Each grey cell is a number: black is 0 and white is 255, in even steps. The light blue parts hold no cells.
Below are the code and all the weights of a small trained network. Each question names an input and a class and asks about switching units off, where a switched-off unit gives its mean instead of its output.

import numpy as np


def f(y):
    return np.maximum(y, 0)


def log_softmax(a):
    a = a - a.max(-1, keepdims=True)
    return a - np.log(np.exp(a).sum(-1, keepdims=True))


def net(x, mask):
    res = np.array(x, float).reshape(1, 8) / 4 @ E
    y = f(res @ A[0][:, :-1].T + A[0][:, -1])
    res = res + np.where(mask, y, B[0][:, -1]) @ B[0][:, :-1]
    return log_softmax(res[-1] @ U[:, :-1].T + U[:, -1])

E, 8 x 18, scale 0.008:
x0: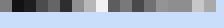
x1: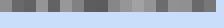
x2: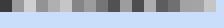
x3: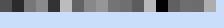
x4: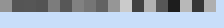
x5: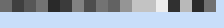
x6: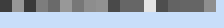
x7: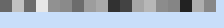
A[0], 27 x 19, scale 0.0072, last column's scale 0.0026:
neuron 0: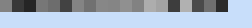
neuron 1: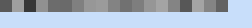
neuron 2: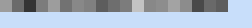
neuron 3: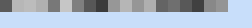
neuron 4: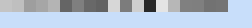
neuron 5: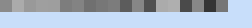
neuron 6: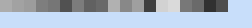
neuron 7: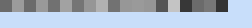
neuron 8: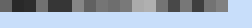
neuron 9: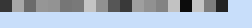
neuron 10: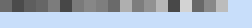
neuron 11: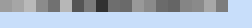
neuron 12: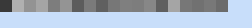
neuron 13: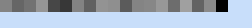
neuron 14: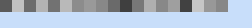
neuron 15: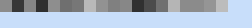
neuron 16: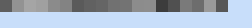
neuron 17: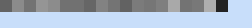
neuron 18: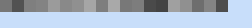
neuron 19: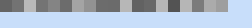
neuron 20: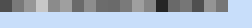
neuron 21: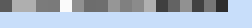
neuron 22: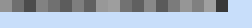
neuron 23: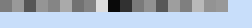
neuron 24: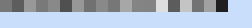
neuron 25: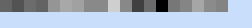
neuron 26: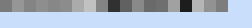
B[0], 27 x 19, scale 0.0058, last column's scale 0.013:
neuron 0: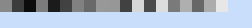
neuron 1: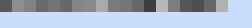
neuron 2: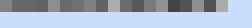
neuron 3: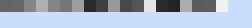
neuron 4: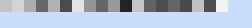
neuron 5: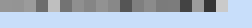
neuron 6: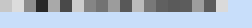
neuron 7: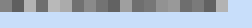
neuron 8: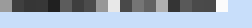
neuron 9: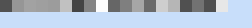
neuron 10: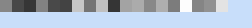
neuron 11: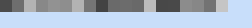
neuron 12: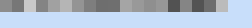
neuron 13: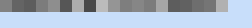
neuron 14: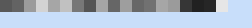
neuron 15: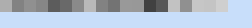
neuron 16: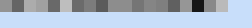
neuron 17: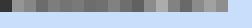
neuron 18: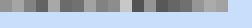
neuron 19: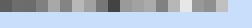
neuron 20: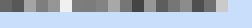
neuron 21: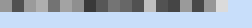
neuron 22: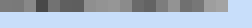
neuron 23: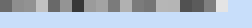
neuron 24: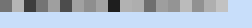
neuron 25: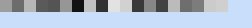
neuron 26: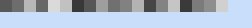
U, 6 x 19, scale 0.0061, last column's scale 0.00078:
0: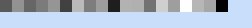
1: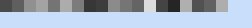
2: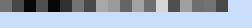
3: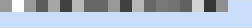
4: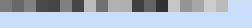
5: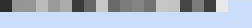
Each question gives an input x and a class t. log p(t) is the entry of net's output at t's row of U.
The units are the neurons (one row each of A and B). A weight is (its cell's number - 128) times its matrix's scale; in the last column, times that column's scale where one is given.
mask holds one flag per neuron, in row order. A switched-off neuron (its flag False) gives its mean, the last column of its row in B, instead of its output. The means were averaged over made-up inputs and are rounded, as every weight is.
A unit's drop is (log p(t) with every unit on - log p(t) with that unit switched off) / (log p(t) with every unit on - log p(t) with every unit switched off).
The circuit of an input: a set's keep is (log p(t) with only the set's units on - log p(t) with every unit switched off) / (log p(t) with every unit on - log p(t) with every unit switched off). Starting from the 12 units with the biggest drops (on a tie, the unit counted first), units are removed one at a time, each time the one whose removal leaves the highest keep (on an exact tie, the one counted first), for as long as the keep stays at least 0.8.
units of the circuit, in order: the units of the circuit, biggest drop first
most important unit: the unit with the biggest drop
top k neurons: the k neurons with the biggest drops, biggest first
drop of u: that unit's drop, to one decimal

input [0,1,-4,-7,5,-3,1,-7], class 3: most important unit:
neuron 4
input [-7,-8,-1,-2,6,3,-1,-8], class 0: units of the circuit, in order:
neuron 19; neuron 24
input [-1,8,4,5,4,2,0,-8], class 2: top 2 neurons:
neuron 0; neuron 8
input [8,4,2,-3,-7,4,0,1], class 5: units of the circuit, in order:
neuron 9; neuron 23
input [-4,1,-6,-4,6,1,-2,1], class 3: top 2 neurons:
neuron 4; neuron 6
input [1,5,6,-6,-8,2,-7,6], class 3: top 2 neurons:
neuron 4; neuron 6
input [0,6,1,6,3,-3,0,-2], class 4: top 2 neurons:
neuron 25; neuron 14
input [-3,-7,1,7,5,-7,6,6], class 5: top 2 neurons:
neuron 9; neuron 23
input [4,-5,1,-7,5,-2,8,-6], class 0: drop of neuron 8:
0.2
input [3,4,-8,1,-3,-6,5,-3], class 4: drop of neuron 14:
0.1
